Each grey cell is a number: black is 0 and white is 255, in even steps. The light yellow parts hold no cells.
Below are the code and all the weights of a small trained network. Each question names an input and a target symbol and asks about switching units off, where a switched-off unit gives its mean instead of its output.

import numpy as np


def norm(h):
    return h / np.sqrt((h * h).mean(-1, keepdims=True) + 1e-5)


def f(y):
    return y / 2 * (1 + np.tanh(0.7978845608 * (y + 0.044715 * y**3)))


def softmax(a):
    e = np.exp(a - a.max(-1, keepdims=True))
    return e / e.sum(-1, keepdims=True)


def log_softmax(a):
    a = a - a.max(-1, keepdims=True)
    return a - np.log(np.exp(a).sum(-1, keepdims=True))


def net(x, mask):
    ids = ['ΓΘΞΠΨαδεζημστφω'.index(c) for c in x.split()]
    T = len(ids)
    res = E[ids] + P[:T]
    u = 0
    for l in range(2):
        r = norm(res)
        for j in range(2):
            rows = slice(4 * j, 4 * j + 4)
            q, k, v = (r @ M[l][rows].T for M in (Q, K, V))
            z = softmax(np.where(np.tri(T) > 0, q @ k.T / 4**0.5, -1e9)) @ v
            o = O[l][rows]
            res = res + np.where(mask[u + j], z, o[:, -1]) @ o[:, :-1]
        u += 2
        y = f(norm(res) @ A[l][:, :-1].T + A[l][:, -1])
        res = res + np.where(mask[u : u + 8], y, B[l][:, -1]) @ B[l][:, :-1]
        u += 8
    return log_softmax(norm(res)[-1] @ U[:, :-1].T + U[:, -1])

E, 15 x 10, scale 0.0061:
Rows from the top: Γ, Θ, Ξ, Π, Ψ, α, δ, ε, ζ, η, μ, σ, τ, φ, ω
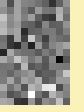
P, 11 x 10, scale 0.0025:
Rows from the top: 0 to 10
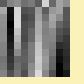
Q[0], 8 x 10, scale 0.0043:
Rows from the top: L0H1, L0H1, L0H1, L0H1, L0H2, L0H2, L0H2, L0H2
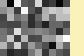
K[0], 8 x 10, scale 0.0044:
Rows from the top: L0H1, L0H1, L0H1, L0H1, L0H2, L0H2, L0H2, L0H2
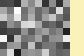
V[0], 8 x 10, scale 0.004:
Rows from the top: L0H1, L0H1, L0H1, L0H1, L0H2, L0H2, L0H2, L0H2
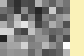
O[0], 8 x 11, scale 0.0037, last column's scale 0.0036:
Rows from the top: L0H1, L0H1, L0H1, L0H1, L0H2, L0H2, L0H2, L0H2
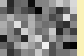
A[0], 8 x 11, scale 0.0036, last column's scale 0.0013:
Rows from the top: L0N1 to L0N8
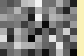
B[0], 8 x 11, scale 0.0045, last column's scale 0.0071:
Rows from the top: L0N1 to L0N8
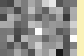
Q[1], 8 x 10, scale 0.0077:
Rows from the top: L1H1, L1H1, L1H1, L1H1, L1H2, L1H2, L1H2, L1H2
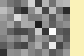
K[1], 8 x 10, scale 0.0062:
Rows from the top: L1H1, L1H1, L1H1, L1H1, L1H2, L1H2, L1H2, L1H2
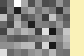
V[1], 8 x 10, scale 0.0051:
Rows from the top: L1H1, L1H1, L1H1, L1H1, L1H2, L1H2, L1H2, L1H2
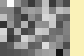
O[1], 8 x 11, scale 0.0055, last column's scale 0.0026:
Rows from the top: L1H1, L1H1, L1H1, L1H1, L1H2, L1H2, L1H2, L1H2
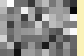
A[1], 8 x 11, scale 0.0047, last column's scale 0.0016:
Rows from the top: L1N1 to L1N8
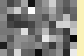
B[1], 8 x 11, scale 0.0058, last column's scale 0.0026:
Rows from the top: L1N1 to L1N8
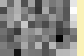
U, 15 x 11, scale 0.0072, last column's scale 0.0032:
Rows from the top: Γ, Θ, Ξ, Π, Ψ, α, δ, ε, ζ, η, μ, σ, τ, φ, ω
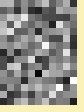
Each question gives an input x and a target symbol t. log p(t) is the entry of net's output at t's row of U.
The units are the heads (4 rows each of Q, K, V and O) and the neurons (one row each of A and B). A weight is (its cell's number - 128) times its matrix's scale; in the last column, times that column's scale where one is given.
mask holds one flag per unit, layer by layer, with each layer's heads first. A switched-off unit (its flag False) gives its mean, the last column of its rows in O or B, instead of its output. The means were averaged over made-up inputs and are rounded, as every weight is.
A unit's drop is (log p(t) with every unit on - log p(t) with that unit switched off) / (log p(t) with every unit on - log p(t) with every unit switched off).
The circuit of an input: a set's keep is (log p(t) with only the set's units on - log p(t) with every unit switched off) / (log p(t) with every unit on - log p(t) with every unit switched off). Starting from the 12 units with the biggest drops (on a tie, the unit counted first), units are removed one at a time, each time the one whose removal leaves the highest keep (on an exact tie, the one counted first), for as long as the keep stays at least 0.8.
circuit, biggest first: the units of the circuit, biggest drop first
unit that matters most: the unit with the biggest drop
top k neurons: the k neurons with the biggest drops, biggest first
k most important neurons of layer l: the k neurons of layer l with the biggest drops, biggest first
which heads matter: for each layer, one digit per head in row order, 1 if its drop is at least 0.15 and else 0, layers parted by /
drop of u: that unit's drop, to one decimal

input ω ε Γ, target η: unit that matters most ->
L0H2
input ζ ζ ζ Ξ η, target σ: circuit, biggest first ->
(L0H1, L1H1)
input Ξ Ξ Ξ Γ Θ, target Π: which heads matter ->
10 / 01
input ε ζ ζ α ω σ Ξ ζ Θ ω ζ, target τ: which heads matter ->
10 / 01
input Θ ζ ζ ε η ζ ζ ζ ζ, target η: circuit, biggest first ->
(L1H2, L0H2)
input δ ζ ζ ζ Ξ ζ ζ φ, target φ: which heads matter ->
10 / 10
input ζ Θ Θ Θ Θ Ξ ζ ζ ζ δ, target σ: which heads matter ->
00 / 00
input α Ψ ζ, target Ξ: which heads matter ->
10 / 10
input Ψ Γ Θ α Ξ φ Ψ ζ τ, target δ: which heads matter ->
11 / 01
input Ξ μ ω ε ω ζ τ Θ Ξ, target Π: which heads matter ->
11 / 01
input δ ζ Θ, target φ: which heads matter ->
10 / 11
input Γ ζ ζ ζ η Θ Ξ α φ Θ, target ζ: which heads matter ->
00 / 10
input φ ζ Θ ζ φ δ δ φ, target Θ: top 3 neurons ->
(L1N8, L0N8, L1N4)
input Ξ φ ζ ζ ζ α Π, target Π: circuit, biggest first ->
(L1H2)
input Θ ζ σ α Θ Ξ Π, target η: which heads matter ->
10 / 01
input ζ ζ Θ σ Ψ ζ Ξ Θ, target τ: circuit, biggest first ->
(L0H1, L0N6)
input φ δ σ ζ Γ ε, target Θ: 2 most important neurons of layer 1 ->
(L1N8, L1N3)
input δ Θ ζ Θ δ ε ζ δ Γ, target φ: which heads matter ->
10 / 10
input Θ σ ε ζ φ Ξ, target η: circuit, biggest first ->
(L0H2, L1H2)
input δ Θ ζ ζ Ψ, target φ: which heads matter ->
10 / 10
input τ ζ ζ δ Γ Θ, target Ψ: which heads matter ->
01 / 11
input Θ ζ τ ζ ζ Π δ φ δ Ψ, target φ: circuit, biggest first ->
(L0H1)
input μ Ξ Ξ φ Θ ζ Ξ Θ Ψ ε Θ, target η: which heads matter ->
11 / 00
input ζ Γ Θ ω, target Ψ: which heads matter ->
11 / 00
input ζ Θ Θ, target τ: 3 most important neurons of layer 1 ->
(L1N1, L1N7, L1N3)
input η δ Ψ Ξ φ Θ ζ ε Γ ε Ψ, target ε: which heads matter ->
00 / 01
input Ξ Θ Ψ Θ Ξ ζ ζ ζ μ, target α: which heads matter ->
01 / 00
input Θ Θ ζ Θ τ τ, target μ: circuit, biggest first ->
(L1H1)
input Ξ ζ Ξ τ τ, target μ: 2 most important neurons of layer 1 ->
(L1N8, L1N2)
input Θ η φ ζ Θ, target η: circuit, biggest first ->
(L1H2, L0H2)
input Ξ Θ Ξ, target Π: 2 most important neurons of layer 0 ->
(L0N7, L0N6)
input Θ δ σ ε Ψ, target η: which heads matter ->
01 / 01
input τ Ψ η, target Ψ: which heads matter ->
01 / 11
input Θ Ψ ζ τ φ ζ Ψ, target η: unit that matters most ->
L1H2
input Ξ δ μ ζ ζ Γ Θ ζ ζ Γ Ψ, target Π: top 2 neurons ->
(L0N8, L0N5)
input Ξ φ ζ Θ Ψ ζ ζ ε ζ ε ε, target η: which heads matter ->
11 / 00
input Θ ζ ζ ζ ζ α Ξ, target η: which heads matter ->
10 / 01
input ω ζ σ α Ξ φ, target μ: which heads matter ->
01 / 01
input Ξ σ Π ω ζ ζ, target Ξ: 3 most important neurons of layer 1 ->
(L1N2, L1N1, L1N5)
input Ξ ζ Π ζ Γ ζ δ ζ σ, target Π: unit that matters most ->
L1H2
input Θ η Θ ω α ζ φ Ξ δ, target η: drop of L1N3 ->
0.1
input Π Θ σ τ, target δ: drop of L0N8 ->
0.2
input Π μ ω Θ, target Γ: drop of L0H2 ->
0.3
